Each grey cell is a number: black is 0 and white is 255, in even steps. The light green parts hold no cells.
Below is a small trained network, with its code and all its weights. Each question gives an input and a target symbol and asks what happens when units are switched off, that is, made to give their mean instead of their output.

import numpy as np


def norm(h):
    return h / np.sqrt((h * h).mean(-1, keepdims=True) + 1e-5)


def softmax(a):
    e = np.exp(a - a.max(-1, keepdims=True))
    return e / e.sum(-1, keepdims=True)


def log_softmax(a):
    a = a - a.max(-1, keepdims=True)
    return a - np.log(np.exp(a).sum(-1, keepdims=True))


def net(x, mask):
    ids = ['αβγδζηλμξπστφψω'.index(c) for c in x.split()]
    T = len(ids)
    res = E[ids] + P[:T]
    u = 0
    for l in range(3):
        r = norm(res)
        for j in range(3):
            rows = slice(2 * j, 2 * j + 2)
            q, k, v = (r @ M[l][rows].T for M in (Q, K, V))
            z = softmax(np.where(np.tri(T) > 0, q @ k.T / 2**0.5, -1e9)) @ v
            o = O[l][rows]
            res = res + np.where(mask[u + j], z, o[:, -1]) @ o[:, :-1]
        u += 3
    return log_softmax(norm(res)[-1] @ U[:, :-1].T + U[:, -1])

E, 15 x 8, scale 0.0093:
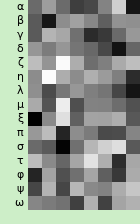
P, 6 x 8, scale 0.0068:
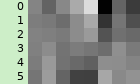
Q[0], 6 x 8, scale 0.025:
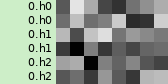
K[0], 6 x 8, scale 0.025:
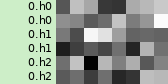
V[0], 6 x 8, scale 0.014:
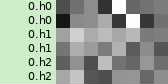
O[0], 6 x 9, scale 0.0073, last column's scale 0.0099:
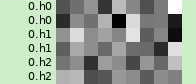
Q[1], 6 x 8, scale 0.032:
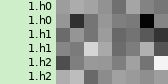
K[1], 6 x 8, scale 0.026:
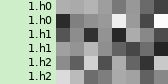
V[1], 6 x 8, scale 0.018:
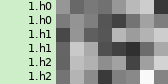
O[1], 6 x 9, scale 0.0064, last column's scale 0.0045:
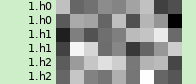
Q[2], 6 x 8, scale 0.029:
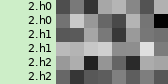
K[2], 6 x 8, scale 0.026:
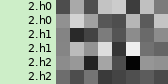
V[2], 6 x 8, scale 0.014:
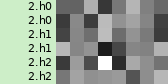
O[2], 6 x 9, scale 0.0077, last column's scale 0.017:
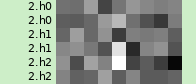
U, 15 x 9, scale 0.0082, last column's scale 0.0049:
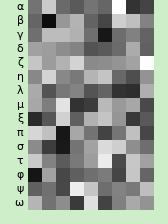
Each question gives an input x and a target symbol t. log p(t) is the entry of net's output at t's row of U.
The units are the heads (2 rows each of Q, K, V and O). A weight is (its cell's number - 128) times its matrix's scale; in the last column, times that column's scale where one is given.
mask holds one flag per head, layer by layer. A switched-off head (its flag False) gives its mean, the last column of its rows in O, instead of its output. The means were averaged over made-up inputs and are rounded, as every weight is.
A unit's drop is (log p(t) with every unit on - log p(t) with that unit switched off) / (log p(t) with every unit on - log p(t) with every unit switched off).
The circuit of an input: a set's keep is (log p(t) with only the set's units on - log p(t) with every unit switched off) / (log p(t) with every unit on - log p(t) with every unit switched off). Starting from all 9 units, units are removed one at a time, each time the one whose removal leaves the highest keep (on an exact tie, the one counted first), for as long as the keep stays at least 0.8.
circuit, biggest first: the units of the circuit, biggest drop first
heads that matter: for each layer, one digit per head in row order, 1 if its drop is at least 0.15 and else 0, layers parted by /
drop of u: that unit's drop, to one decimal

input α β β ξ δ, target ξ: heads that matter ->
100 / 000 / 001
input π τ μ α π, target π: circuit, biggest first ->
0.h2, 0.h0
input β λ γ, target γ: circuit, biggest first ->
0.h0, 1.h1
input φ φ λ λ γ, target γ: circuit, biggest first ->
0.h0, 2.h2, 1.h1
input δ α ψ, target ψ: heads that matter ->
000 / 000 / 001
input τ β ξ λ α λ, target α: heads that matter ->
100 / 001 / 000
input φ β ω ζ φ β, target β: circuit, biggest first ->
0.h1
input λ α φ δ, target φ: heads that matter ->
100 / 000 / 000
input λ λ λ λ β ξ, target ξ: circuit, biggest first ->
0.h0, 2.h2
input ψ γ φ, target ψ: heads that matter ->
001 / 001 / 100
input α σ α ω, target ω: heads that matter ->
100 / 000 / 000
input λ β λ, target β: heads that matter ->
011 / 001 / 000
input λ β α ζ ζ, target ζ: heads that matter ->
010 / 000 / 000
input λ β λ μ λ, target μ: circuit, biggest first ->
2.h0
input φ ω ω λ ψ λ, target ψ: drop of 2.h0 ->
0.2
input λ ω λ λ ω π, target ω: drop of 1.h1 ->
0.0
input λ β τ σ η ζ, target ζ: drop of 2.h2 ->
0.1
